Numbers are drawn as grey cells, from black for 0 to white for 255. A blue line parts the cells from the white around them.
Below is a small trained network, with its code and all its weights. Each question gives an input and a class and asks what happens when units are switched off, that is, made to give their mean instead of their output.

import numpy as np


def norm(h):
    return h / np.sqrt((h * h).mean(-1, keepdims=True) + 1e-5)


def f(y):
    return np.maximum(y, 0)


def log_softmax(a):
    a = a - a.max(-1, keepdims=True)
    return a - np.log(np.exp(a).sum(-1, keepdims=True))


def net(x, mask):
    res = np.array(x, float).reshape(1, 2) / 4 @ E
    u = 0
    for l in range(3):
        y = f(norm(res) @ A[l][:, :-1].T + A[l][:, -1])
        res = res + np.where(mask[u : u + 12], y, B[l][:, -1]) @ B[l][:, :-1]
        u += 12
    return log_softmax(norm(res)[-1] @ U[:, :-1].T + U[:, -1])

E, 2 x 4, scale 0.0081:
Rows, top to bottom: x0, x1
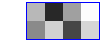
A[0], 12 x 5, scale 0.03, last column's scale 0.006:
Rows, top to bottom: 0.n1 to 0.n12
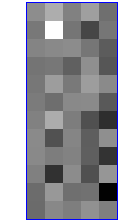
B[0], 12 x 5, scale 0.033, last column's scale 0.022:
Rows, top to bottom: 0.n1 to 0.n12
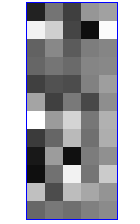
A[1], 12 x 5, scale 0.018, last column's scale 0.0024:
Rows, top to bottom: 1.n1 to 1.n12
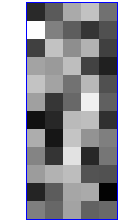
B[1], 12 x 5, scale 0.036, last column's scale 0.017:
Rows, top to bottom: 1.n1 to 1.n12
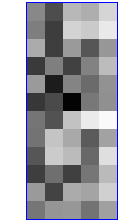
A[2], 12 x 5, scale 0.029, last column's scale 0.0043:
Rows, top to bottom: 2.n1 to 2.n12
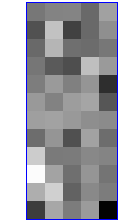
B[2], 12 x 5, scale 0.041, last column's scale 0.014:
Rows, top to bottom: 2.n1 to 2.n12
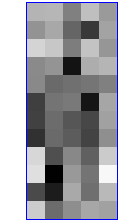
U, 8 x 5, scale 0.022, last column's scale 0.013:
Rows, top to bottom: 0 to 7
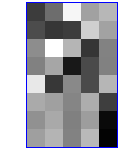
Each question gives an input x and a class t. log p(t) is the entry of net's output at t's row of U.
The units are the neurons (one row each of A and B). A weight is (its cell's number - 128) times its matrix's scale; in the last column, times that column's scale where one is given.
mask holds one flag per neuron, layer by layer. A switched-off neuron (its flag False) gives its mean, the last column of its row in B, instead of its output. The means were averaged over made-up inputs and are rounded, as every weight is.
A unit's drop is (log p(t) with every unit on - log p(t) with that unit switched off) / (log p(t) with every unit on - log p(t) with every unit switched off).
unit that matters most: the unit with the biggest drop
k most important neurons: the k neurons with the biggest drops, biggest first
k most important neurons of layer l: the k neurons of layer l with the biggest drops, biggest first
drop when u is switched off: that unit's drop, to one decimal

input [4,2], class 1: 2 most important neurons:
(0.n2; 0.n10)
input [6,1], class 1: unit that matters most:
0.n7
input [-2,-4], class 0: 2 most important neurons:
(0.n10; 0.n2)
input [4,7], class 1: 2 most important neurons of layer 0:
(0.n2; 0.n10)
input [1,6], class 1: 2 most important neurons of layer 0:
(0.n2; 0.n1)
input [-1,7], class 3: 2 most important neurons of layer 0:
(0.n1; 0.n7)
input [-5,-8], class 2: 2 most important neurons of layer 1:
(1.n2; 1.n7)
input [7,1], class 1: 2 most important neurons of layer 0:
(0.n7; 0.n10)
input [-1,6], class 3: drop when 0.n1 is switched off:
0.8
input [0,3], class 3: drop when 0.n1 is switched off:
0.1
